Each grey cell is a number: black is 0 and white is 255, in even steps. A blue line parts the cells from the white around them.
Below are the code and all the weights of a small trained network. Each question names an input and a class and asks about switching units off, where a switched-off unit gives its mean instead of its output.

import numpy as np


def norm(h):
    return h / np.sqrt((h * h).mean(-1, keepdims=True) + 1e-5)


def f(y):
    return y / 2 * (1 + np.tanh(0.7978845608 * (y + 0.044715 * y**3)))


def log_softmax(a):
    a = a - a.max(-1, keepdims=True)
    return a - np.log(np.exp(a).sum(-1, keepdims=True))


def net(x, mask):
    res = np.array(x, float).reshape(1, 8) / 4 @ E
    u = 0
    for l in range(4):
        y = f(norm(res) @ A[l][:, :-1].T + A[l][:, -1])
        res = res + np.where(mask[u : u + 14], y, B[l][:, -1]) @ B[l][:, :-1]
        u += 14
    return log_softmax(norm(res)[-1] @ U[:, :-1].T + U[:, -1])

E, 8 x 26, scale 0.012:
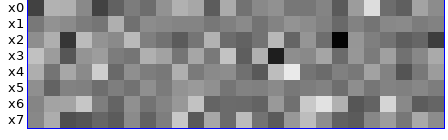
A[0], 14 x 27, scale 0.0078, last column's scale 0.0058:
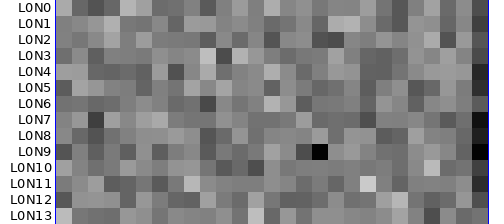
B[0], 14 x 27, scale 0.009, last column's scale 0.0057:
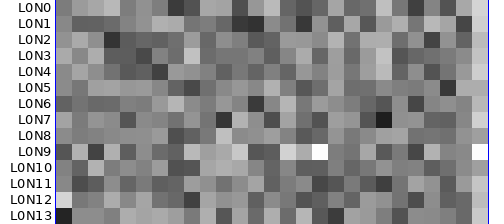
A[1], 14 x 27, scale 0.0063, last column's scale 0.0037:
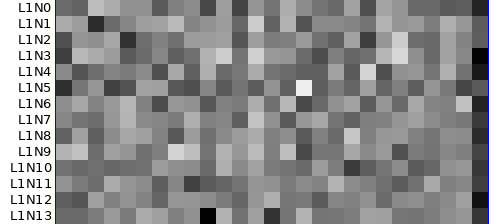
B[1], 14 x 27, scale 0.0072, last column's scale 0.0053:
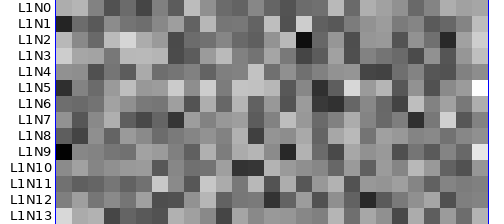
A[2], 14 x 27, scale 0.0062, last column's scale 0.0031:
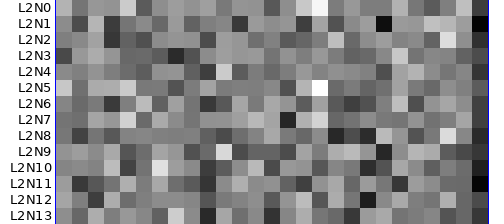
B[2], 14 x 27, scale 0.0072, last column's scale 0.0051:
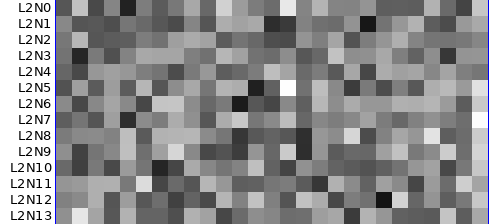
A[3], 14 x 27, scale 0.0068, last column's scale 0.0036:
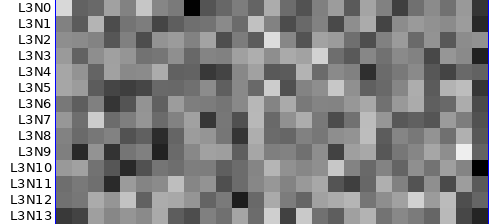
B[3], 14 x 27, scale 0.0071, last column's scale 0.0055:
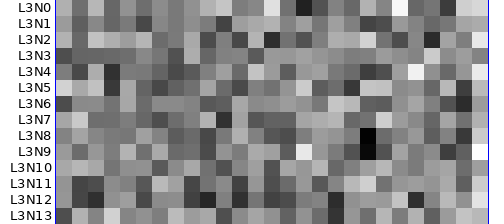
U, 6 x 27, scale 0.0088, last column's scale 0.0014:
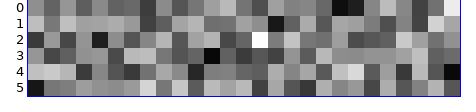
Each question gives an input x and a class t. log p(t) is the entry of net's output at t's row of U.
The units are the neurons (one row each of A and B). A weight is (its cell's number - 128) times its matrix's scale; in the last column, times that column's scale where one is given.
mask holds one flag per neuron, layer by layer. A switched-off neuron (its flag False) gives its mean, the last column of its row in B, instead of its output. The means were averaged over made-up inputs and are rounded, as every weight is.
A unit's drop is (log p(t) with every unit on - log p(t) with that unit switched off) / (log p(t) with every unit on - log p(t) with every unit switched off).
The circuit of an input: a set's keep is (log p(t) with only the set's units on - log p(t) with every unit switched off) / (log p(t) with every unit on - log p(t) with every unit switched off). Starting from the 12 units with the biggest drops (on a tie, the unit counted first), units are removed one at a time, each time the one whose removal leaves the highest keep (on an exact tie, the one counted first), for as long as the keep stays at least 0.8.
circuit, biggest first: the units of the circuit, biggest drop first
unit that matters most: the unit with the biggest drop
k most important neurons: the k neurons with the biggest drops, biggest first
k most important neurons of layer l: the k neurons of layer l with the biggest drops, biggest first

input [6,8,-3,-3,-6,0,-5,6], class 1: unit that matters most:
L1N2
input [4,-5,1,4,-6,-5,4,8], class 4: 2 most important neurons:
L0N4; L3N5
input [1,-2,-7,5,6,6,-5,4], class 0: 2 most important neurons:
L0N9; L3N9
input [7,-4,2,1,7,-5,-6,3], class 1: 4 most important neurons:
L1N3; L0N9; L1N2; L0N5
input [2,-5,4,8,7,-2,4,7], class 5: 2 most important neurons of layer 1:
L1N9; L1N1
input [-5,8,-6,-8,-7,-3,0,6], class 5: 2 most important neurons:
L1N5; L3N13
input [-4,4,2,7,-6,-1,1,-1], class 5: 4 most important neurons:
L1N9; L1N1; L1N6; L2N5
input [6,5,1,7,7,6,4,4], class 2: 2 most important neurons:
L2N5; L1N5
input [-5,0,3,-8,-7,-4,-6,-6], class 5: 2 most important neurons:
L1N5; L3N13
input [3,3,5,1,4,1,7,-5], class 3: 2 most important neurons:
L2N9; L0N1
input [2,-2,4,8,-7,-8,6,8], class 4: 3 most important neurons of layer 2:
L2N7; L2N5; L2N0
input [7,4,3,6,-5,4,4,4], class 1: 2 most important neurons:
L1N3; L1N2
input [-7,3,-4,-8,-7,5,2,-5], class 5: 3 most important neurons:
L1N5; L3N13; L1N2
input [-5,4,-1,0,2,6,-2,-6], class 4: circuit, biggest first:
L2N13
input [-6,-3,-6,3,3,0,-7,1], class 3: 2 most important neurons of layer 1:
L1N2; L1N3
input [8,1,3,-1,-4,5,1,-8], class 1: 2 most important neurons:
L1N3; L0N5
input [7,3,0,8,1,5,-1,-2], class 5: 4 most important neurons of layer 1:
L1N9; L1N1; L1N6; L1N8
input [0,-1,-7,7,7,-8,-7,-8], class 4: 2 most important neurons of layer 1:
L1N13; L1N0
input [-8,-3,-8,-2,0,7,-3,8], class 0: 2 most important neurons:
L3N9; L0N11
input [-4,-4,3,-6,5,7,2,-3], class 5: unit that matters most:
L1N5
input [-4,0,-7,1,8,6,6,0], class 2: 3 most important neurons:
L2N5; L2N0; L2N7
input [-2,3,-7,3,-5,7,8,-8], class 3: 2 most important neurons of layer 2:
L2N9; L2N10
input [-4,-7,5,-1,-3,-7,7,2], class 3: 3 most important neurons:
L2N9; L0N1; L3N12
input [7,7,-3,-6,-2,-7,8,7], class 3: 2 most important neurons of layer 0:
L0N1; L0N0
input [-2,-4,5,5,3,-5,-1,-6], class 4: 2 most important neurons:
L0N2; L1N13
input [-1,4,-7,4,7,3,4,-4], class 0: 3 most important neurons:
L2N1; L0N9; L3N9
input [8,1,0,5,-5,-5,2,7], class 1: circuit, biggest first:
L1N3
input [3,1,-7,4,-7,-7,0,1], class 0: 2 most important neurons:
L3N9; L0N11
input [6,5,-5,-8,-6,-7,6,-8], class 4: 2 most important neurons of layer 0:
L0N2; L0N13
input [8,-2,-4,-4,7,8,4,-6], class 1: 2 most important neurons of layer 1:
L1N3; L1N2
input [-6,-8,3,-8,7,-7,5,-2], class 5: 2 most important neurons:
L1N5; L0N9
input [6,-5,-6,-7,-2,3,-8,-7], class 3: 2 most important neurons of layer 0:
L0N13; L0N0
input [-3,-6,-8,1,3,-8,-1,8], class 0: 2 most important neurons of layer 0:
L0N11; L0N2
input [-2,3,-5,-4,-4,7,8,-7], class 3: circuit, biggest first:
L2N9
